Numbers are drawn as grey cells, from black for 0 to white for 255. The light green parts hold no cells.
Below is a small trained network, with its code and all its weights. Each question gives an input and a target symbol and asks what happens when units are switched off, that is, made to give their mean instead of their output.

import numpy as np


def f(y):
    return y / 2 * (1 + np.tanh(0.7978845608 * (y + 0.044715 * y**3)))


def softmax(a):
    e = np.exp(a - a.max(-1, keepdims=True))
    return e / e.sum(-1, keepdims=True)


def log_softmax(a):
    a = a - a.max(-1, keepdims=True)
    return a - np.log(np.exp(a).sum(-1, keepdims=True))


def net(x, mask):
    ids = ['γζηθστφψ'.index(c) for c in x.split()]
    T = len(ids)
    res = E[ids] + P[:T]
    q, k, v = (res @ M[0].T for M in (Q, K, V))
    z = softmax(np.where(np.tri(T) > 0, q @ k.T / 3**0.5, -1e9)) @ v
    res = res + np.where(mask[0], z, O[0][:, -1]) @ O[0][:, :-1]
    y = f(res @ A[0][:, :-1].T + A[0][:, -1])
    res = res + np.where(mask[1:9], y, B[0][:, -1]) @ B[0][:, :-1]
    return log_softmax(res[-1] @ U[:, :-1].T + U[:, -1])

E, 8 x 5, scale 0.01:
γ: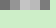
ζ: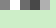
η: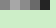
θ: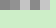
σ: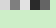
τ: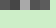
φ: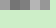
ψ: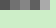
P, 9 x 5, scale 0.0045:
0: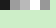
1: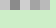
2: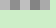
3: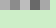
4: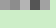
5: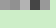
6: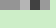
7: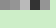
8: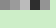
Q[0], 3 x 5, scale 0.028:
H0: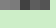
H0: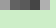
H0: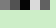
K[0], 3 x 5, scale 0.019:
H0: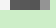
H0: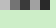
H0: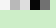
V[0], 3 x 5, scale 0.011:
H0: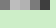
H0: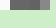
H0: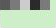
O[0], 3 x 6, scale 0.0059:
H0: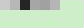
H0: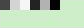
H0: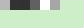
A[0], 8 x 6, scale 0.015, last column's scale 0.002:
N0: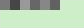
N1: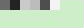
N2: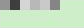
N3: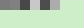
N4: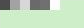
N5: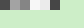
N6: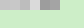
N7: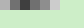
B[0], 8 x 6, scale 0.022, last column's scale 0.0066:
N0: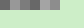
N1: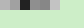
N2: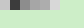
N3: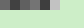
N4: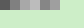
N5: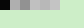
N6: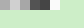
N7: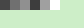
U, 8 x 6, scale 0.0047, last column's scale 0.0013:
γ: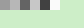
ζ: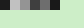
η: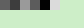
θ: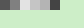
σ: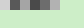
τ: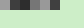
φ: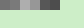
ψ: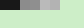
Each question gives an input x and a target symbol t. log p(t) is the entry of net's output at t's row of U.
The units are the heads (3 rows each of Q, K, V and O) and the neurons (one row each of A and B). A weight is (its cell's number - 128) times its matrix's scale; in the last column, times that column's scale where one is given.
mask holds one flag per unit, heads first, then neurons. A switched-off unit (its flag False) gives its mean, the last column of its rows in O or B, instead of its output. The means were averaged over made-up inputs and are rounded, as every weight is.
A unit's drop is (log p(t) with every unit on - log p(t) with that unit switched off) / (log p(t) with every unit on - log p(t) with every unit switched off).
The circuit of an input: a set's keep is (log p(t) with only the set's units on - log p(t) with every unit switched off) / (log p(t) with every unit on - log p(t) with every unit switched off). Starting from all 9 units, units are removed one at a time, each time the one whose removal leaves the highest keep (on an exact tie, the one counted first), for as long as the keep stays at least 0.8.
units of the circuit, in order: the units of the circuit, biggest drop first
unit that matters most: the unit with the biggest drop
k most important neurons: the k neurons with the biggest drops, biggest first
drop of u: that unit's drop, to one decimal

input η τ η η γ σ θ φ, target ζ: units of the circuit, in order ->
H0, N7, N6, N5
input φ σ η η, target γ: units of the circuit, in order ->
H0, N7, N1
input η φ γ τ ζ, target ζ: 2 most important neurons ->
N2, N7
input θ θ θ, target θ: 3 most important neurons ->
N5, N2, N3
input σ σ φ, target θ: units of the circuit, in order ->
H0, N5, N3
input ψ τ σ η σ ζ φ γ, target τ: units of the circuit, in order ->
H0, N1, N2
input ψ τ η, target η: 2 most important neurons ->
N3, N2
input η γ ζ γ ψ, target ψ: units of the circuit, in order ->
N6
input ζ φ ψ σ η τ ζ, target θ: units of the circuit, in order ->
H0, N4
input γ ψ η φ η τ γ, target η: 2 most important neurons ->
N3, N6
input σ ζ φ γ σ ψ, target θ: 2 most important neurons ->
N4, N3
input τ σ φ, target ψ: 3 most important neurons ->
N5, N7, N2
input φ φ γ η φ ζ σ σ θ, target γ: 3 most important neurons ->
N7, N1, N6
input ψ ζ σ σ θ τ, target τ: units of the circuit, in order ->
N1, H0, N6
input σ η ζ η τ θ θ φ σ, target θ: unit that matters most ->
H0
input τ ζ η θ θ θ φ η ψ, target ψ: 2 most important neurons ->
N6, N7
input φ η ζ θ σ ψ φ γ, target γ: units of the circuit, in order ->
N1, H0, N7
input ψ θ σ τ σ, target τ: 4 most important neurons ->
N6, N1, N5, N4
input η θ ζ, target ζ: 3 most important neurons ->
N7, N2, N6
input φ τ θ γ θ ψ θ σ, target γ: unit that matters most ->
H0
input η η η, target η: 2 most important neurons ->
N3, N5
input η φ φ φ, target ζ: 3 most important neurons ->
N6, N5, N7
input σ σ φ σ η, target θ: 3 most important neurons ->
N4, N3, N6
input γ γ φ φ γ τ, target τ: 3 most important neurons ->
N1, N6, N5
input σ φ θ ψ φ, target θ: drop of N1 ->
0.2
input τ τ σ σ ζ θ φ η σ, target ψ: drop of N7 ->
0.5
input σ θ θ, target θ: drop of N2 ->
0.2
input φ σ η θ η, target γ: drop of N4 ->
0.1
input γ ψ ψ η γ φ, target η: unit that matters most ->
N3
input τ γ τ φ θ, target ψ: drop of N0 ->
0.0
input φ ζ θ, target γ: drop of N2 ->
-0.1
